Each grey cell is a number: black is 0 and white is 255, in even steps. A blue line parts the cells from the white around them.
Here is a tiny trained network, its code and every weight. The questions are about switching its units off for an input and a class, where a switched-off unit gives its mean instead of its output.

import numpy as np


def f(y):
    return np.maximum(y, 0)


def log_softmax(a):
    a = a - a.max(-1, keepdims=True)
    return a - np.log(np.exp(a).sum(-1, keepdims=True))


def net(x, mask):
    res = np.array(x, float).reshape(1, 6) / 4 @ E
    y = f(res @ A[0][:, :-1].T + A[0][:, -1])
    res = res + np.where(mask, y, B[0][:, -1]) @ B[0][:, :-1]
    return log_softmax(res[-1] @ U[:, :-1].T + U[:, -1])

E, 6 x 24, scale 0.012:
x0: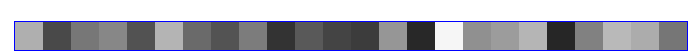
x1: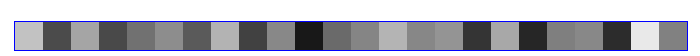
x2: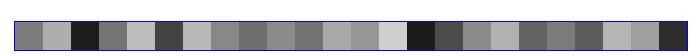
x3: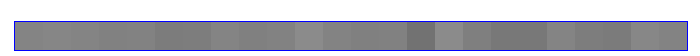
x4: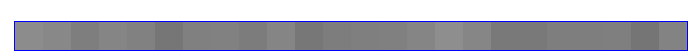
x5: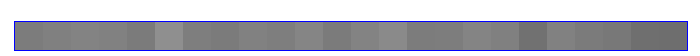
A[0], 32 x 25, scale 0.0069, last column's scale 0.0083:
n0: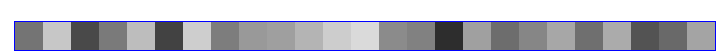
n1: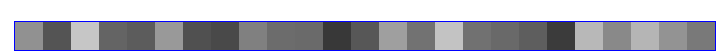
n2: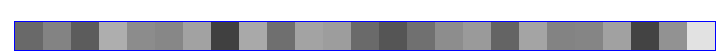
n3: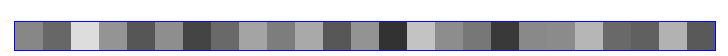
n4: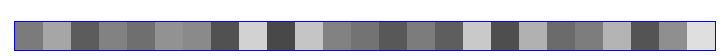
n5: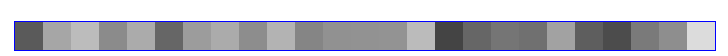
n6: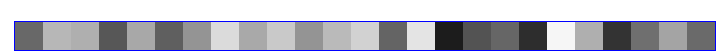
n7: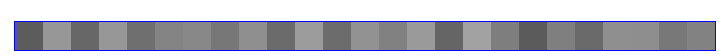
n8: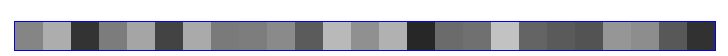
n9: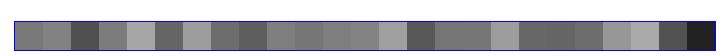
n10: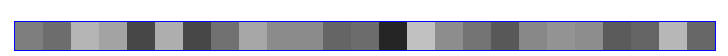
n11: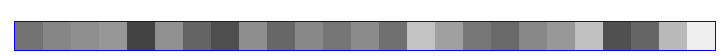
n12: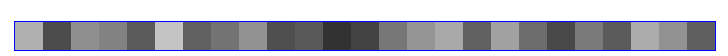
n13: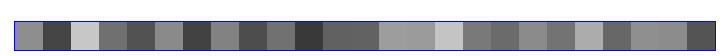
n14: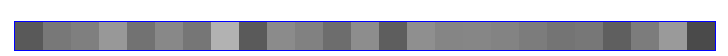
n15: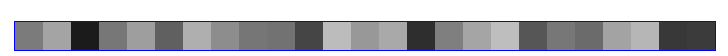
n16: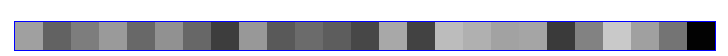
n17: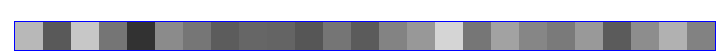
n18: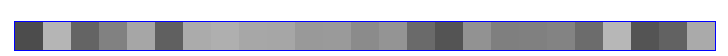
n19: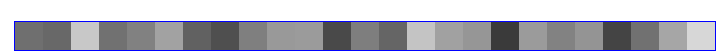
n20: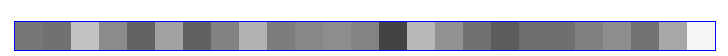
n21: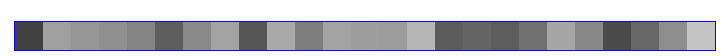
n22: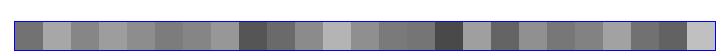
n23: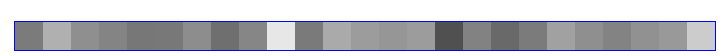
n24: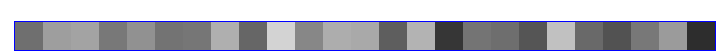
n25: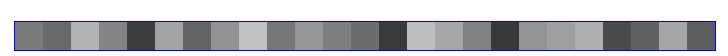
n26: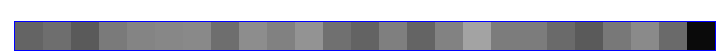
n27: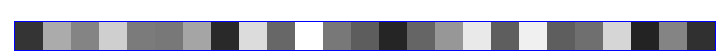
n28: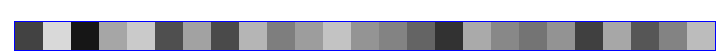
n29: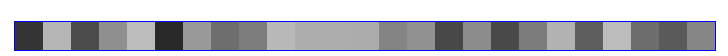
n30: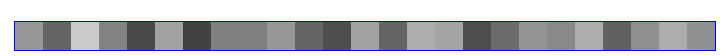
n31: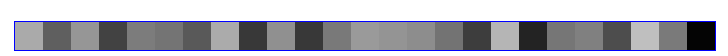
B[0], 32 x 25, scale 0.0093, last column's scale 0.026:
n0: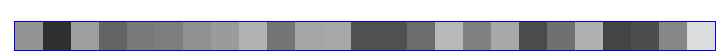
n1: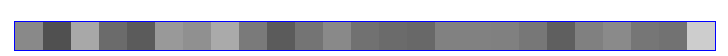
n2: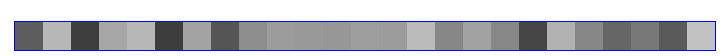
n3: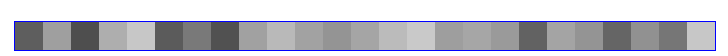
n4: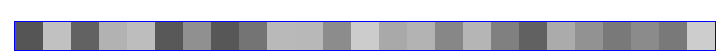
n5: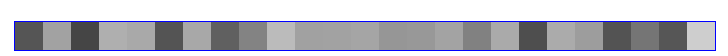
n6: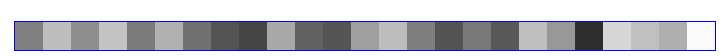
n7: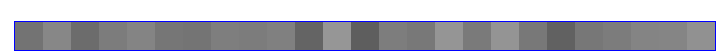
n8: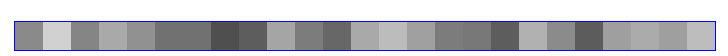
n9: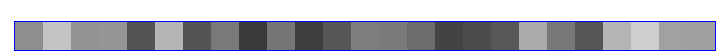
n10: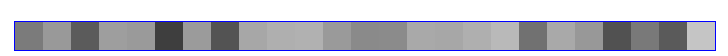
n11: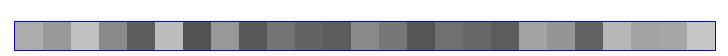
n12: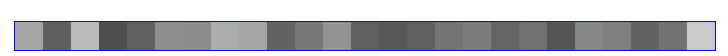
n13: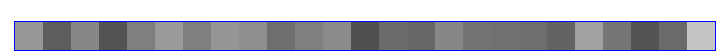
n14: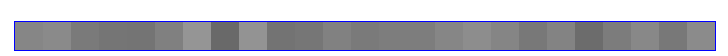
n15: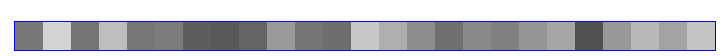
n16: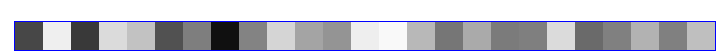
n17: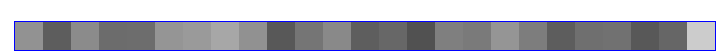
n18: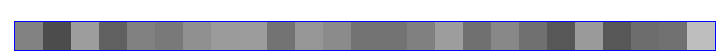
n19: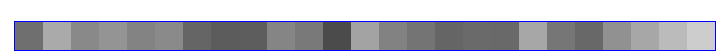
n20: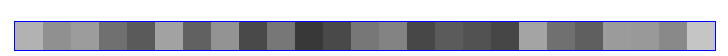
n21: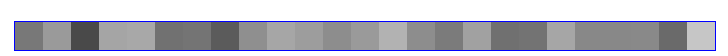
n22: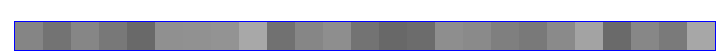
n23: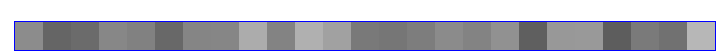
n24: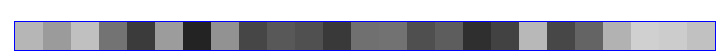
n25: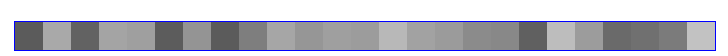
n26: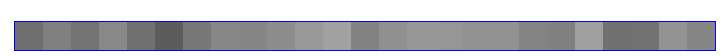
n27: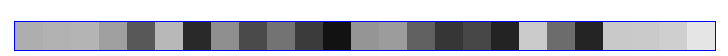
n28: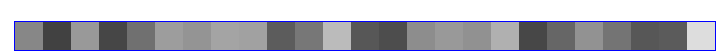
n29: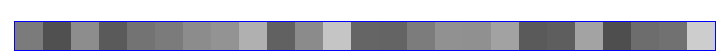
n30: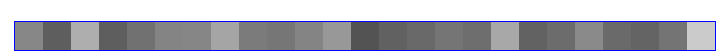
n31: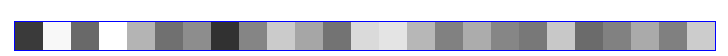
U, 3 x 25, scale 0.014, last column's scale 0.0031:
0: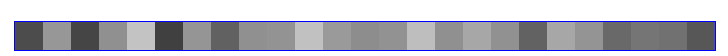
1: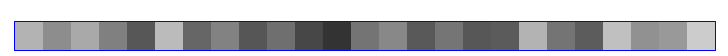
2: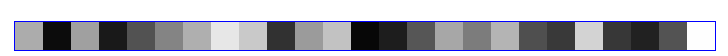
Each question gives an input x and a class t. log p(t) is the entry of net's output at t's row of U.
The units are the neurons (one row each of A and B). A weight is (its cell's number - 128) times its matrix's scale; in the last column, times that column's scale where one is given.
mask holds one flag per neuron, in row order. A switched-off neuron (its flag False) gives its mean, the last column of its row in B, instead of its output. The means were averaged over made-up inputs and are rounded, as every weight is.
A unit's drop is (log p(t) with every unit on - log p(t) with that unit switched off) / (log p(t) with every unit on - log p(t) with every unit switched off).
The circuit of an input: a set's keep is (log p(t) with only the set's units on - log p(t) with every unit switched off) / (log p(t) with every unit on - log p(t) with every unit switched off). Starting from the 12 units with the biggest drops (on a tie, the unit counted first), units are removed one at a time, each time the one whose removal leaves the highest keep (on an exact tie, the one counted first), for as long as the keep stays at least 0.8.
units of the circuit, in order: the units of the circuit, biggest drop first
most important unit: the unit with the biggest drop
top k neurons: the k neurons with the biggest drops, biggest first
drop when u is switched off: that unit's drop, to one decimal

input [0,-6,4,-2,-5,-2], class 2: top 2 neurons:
n28, n0
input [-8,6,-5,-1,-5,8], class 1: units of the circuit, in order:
n24
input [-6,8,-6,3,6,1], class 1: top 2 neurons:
n24, n6
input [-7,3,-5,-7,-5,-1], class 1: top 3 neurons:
n24, n6, n20
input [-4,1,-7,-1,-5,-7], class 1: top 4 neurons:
n20, n11, n24, n6
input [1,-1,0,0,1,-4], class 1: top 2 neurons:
n5, n3
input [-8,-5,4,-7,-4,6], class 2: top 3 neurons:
n0, n28, n29
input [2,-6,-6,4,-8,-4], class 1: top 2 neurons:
n27, n20
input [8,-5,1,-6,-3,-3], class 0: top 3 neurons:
n16, n4, n2
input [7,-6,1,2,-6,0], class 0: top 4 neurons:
n16, n4, n2, n24
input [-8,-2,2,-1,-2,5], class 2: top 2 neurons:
n0, n28
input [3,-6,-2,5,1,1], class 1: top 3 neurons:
n27, n5, n31
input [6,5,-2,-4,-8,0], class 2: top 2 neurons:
n6, n27
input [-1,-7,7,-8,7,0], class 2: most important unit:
n28
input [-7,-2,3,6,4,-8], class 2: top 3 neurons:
n0, n28, n29
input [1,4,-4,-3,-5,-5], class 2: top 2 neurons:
n6, n27
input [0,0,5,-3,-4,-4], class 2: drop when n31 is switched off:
0.3
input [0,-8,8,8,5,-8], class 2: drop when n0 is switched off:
0.5
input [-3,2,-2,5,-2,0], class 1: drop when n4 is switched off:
0.2
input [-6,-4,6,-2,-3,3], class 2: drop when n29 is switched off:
0.1
